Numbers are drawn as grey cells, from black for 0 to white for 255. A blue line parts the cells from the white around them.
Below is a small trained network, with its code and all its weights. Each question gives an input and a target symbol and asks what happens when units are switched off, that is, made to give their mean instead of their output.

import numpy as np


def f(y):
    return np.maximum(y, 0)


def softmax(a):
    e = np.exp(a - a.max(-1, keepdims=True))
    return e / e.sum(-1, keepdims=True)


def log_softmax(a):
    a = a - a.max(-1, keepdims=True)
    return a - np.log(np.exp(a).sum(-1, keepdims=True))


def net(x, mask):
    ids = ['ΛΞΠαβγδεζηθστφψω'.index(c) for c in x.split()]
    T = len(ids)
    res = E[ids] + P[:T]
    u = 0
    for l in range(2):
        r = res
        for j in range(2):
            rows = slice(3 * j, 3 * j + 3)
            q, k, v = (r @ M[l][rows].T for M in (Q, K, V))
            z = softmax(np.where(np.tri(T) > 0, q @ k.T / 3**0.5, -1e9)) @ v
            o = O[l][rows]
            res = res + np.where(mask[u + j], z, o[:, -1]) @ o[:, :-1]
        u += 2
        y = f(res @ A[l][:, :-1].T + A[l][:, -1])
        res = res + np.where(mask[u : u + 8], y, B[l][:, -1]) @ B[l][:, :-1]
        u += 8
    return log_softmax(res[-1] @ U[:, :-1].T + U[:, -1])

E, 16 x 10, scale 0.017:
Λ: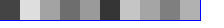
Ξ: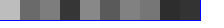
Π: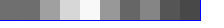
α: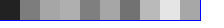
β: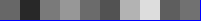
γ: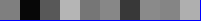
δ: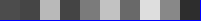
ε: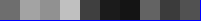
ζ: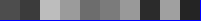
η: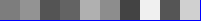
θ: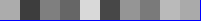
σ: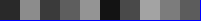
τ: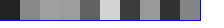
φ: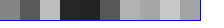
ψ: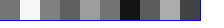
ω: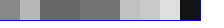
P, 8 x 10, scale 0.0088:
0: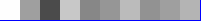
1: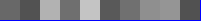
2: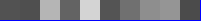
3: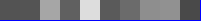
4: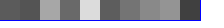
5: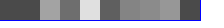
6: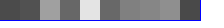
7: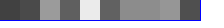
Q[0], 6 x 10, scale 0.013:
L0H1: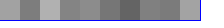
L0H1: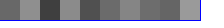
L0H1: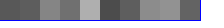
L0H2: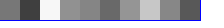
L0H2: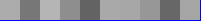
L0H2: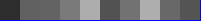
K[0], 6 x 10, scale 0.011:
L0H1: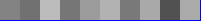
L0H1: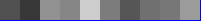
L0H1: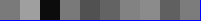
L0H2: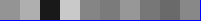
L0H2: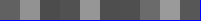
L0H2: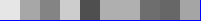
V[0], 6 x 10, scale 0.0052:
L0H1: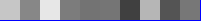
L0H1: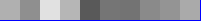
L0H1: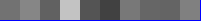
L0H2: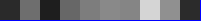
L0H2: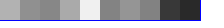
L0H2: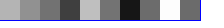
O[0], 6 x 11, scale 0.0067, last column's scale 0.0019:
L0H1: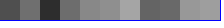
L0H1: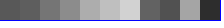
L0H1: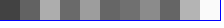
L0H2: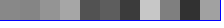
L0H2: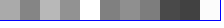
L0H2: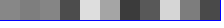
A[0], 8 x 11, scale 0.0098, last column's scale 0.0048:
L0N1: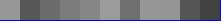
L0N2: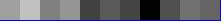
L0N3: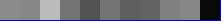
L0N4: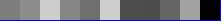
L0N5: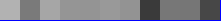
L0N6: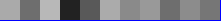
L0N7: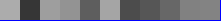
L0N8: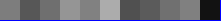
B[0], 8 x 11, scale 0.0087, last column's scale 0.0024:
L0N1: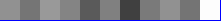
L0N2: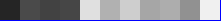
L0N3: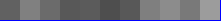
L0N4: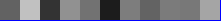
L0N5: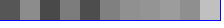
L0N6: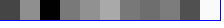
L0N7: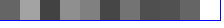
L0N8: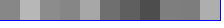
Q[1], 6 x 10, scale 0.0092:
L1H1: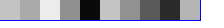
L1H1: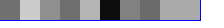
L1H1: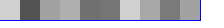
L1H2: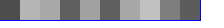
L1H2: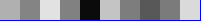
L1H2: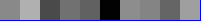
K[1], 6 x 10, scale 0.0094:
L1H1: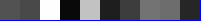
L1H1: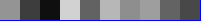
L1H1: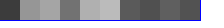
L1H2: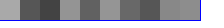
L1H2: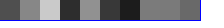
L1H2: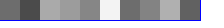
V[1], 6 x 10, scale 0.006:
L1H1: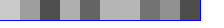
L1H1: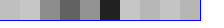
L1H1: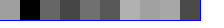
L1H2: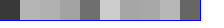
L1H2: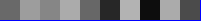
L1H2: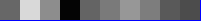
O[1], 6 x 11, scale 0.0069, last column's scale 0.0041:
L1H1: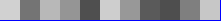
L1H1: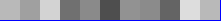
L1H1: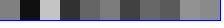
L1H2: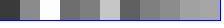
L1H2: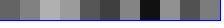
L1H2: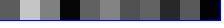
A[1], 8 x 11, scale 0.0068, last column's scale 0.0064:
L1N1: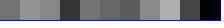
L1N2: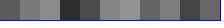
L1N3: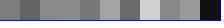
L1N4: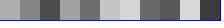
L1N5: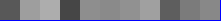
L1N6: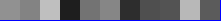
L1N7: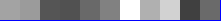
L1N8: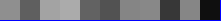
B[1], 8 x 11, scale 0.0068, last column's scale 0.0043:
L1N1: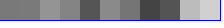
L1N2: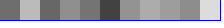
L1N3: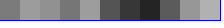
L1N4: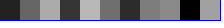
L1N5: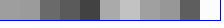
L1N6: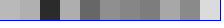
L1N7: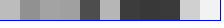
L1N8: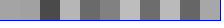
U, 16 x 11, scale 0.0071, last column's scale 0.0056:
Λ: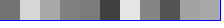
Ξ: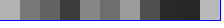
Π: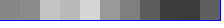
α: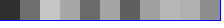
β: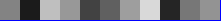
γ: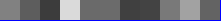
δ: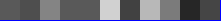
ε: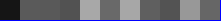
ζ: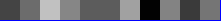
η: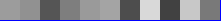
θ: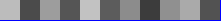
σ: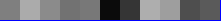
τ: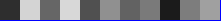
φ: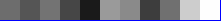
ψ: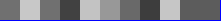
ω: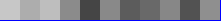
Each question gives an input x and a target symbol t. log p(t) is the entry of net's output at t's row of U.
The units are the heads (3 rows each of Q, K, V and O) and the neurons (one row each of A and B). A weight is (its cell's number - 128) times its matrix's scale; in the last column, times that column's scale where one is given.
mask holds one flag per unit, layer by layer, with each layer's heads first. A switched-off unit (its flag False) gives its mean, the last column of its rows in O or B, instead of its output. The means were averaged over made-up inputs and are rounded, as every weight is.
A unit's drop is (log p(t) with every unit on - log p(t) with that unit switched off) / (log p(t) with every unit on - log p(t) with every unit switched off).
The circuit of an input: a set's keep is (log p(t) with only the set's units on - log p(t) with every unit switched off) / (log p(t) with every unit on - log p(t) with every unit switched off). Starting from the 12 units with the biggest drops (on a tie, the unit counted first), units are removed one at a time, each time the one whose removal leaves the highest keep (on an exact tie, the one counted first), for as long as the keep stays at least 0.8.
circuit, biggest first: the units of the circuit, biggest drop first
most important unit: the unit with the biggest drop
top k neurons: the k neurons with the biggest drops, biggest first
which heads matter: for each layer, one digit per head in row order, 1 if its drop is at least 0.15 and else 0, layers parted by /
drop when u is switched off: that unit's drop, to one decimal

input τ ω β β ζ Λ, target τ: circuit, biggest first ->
L1H1, L1N7
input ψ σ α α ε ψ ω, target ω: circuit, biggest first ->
L1N7
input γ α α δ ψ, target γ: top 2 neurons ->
L1N7, L0N7
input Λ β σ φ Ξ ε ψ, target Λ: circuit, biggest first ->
L1H1, L0H2
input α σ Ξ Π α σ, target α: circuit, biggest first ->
L1H2, L0H2
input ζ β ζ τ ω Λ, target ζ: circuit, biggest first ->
L1H2, L1H1
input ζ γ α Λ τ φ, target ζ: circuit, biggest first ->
L1H2, L0N6
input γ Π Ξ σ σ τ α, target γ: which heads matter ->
00 / 11
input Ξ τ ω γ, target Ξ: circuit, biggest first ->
L1H2, L0H2
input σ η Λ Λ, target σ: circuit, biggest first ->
L0H2, L0H1
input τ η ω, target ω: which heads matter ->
10 / 00
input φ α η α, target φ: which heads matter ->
01 / 10
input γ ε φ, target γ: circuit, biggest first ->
L1H2, L0N6, L1N7
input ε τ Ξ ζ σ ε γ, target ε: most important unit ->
L0H1
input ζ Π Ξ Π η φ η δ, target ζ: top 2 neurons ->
L0N7, L0N5
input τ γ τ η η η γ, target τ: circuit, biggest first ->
L1H1, L0N7, L0H2
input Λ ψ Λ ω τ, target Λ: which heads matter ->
00 / 10
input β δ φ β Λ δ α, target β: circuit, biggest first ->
L0H2, L1H1
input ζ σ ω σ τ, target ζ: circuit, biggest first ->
L1H2, L0N7
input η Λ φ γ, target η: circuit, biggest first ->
L1H2
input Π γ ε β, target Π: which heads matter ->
01 / 10
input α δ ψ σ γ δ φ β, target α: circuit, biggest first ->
L1H2, L0H2
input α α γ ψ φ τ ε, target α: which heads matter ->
00 / 01
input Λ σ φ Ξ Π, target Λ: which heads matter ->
01 / 10
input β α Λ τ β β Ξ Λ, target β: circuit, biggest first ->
L1H1, L0H2
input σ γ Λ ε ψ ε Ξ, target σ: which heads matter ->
11 / 10
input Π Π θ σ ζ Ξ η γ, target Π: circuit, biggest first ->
L0H2
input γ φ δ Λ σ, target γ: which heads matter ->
00 / 11
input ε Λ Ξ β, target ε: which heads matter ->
10 / 10
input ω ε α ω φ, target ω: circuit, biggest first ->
L1H1, L0H2, L1N6
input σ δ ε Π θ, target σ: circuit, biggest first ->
L0H2, L0H1, L1H1
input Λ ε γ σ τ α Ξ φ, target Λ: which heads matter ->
00 / 11
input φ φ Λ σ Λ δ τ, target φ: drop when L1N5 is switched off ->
0.1
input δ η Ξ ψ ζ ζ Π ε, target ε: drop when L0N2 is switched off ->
1.1
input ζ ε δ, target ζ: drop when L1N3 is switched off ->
0.0
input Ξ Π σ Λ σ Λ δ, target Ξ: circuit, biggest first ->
L1H2
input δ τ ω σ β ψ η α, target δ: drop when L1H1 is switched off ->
0.5
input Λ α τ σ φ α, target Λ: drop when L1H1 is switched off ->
0.7
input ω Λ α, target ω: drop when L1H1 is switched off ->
0.6
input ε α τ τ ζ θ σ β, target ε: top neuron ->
L0N2
